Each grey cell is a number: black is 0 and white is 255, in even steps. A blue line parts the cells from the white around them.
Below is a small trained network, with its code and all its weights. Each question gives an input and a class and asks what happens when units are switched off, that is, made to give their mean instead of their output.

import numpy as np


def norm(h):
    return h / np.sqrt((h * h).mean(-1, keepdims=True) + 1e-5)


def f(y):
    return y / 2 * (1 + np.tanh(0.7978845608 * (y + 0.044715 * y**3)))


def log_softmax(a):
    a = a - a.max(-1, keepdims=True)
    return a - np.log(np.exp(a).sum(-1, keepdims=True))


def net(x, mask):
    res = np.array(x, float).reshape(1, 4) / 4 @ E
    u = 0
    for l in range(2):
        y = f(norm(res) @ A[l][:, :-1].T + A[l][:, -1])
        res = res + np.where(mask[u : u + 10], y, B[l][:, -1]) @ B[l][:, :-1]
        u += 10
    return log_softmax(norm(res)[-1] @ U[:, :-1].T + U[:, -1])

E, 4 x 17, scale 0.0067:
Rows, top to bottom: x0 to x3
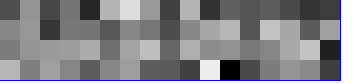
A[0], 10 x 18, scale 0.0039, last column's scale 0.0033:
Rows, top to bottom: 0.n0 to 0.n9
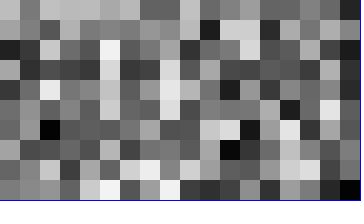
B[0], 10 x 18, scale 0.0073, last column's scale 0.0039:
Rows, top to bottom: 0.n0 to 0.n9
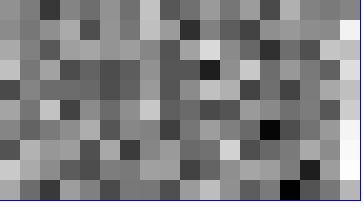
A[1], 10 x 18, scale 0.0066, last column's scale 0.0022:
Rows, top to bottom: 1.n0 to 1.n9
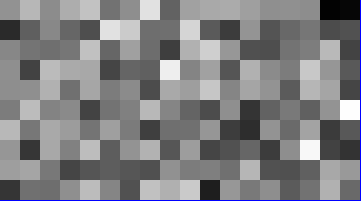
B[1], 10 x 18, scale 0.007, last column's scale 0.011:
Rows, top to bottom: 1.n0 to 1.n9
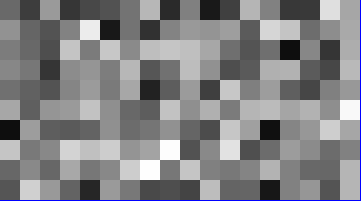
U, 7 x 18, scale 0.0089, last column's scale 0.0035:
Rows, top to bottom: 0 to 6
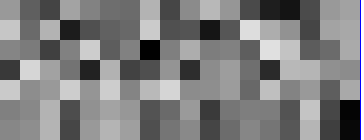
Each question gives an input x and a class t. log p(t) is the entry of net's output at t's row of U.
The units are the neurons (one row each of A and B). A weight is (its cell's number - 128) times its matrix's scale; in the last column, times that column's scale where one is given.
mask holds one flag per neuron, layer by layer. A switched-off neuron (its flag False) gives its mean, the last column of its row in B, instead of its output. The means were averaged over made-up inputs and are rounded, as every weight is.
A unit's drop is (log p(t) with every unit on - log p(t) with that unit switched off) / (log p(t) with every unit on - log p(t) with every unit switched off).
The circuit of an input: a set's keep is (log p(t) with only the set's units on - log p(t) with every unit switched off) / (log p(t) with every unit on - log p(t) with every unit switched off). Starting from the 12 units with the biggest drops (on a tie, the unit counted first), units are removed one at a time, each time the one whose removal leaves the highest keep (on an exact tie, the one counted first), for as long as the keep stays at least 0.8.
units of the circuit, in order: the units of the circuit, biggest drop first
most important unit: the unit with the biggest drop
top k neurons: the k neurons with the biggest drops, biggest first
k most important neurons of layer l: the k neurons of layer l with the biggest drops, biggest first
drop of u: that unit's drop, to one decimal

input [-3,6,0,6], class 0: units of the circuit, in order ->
0.n6
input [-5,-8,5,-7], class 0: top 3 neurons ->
0.n9, 0.n2, 0.n7
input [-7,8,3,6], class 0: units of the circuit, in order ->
0.n6, 1.n5
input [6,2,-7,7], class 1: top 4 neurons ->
0.n3, 1.n9, 1.n8, 0.n1
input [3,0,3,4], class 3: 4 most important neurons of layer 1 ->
1.n6, 1.n8, 1.n2, 1.n3
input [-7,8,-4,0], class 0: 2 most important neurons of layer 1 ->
1.n2, 1.n5
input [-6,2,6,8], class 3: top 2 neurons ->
1.n6, 0.n7
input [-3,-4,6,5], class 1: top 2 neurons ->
0.n8, 1.n0
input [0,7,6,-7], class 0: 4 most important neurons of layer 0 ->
0.n6, 0.n7, 0.n3, 0.n5
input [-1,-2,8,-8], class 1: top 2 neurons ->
1.n0, 0.n8
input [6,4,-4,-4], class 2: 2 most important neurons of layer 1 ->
1.n1, 1.n5
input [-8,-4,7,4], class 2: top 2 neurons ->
1.n3, 1.n4
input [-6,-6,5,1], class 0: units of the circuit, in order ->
0.n9, 1.n5
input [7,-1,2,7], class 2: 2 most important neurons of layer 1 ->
1.n1, 1.n9
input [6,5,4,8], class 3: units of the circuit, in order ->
1.n6, 0.n7
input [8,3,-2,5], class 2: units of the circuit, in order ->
1.n1
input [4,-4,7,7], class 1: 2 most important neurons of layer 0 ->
0.n8, 0.n1
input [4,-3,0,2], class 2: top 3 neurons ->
1.n1, 0.n6, 1.n5
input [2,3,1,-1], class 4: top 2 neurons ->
1.n7, 1.n2
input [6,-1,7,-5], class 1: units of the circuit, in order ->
1.n0
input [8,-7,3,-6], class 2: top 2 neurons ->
1.n1, 0.n6
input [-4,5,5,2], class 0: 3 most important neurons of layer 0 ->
0.n6, 0.n3, 0.n5
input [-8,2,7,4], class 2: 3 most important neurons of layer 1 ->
1.n3, 1.n4, 1.n8
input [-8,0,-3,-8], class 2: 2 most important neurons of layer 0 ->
0.n7, 0.n4
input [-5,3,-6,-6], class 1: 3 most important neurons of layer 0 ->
0.n5, 0.n7, 0.n4
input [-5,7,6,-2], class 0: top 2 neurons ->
0.n6, 1.n2
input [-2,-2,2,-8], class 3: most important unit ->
1.n9
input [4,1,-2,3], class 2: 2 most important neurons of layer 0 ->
0.n8, 0.n1
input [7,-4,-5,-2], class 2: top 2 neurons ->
1.n1, 0.n8
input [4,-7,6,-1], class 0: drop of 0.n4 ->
0.2
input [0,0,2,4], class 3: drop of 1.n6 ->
0.2
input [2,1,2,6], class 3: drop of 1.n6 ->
0.1
